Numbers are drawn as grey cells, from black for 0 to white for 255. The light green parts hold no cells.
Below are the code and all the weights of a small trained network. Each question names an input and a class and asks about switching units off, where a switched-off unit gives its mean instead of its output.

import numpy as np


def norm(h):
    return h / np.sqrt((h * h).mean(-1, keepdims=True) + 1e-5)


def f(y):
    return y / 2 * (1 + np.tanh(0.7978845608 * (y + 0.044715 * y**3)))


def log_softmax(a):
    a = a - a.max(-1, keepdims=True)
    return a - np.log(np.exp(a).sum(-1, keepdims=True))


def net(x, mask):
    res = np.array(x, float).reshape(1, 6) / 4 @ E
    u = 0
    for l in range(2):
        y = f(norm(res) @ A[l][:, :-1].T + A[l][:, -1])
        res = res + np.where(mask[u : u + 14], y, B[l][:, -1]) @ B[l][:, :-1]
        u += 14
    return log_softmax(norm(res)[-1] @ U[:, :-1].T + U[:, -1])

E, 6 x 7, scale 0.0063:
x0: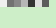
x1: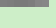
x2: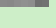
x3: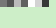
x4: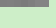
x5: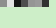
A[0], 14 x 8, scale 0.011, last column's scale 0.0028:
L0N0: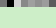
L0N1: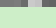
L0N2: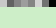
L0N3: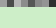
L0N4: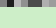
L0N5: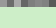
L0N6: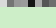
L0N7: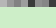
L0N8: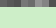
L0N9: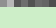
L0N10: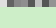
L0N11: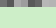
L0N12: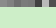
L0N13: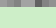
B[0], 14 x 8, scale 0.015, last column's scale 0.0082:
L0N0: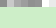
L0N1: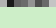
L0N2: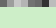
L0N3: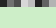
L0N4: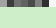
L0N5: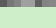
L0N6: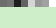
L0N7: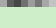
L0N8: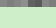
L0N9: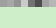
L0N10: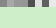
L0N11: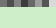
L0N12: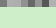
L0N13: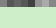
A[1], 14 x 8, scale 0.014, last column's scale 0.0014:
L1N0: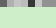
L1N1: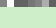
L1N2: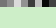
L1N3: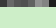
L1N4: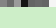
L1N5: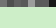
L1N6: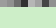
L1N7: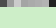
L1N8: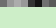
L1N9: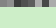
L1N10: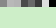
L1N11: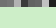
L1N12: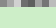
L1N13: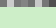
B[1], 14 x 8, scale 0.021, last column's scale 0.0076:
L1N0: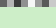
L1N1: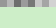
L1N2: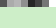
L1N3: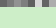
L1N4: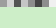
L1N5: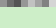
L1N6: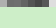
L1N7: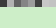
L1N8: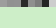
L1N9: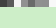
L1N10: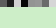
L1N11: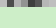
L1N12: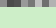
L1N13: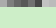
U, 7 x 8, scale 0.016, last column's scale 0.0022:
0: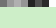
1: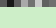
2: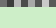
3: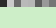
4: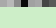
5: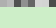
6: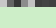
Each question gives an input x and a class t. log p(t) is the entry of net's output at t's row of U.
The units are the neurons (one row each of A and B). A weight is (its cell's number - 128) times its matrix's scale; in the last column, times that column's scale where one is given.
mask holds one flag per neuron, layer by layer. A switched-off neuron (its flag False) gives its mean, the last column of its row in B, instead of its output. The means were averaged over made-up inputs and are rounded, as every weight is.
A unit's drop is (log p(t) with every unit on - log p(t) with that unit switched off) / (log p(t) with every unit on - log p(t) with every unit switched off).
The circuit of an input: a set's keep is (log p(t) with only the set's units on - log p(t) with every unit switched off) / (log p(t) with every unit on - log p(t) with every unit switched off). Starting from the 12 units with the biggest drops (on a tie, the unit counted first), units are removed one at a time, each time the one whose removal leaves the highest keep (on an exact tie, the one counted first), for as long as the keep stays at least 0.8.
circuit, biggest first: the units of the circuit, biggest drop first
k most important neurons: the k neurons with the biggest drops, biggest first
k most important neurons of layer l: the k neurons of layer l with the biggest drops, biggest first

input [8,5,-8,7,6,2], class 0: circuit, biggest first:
[L1N2]
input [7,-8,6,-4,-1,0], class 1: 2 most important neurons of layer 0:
[L0N6; L0N0]
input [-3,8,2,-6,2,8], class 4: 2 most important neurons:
[L0N6; L1N8]
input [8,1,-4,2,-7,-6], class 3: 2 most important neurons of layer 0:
[L0N0; L0N2]
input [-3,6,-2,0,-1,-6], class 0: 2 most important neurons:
[L0N4; L0N11]
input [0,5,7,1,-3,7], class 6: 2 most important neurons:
[L0N10; L0N0]
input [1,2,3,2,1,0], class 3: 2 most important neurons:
[L0N4; L0N0]
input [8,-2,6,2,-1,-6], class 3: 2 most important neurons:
[L0N0; L0N2]
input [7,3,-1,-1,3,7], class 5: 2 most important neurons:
[L0N4; L0N6]
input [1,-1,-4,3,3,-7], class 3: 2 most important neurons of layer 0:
[L0N0; L0N3]
